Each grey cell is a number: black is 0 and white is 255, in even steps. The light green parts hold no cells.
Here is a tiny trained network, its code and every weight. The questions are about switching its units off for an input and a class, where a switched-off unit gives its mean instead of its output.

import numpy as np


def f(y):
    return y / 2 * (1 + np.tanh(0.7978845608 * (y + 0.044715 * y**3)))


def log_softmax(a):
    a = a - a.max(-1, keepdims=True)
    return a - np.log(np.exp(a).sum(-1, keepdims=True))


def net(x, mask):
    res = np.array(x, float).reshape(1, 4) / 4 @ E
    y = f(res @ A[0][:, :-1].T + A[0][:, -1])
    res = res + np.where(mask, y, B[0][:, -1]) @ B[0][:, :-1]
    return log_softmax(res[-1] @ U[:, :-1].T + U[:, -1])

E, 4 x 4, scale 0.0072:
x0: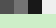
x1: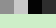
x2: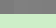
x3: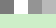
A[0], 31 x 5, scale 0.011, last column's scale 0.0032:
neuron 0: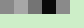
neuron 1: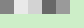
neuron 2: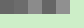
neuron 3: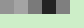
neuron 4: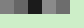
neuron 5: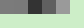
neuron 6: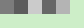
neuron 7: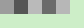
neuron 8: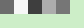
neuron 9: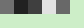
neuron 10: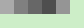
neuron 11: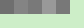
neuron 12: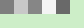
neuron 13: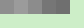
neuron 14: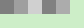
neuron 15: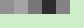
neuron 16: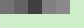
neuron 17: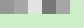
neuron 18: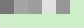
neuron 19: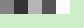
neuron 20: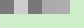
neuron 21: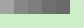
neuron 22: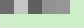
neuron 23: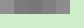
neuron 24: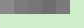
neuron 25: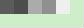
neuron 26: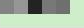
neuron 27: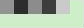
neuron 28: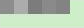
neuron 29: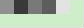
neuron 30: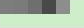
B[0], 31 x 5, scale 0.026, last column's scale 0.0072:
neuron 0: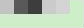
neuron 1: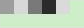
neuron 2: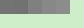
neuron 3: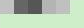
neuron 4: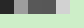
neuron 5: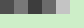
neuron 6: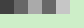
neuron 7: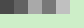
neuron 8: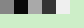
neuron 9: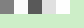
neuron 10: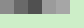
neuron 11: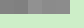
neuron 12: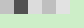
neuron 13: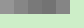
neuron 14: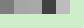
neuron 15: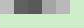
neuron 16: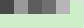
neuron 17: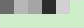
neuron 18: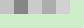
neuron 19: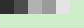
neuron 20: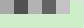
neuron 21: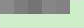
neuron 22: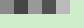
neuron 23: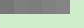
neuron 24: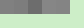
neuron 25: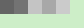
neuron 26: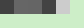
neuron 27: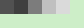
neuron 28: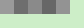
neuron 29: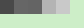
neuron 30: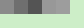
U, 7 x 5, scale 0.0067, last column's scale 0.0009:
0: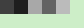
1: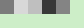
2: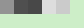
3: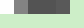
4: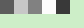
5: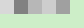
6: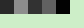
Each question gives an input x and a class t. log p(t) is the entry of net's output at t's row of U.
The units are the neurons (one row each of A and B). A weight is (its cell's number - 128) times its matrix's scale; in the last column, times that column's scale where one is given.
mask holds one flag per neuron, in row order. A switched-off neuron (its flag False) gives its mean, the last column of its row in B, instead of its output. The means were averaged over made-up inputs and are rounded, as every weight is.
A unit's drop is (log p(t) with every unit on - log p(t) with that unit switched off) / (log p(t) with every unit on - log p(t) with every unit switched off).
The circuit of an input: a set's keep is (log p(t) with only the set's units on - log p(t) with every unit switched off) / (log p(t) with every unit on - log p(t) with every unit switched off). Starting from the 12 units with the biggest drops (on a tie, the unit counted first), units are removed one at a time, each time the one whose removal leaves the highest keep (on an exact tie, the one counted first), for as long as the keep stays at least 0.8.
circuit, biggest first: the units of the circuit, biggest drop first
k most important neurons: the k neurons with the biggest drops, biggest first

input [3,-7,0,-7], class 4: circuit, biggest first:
[neuron 9]
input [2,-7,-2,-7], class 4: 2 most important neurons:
[neuron 9; neuron 8]
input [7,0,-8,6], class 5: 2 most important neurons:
[neuron 12; neuron 18]
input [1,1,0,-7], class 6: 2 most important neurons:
[neuron 12; neuron 18]
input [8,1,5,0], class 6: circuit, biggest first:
[neuron 9; neuron 4; neuron 8; neuron 26]
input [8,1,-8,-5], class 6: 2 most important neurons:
[neuron 4; neuron 26]
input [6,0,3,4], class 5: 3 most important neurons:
[neuron 12; neuron 18; neuron 9]
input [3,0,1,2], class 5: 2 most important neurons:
[neuron 19; neuron 6]
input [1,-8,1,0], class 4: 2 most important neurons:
[neuron 8; neuron 9]
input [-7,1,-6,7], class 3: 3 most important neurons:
[neuron 0; neuron 3; neuron 15]
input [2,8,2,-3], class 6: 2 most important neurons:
[neuron 4; neuron 26]
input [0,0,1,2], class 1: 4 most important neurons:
[neuron 0; neuron 27; neuron 3; neuron 15]
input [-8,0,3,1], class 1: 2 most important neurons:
[neuron 1; neuron 17]
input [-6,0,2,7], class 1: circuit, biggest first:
[neuron 1]
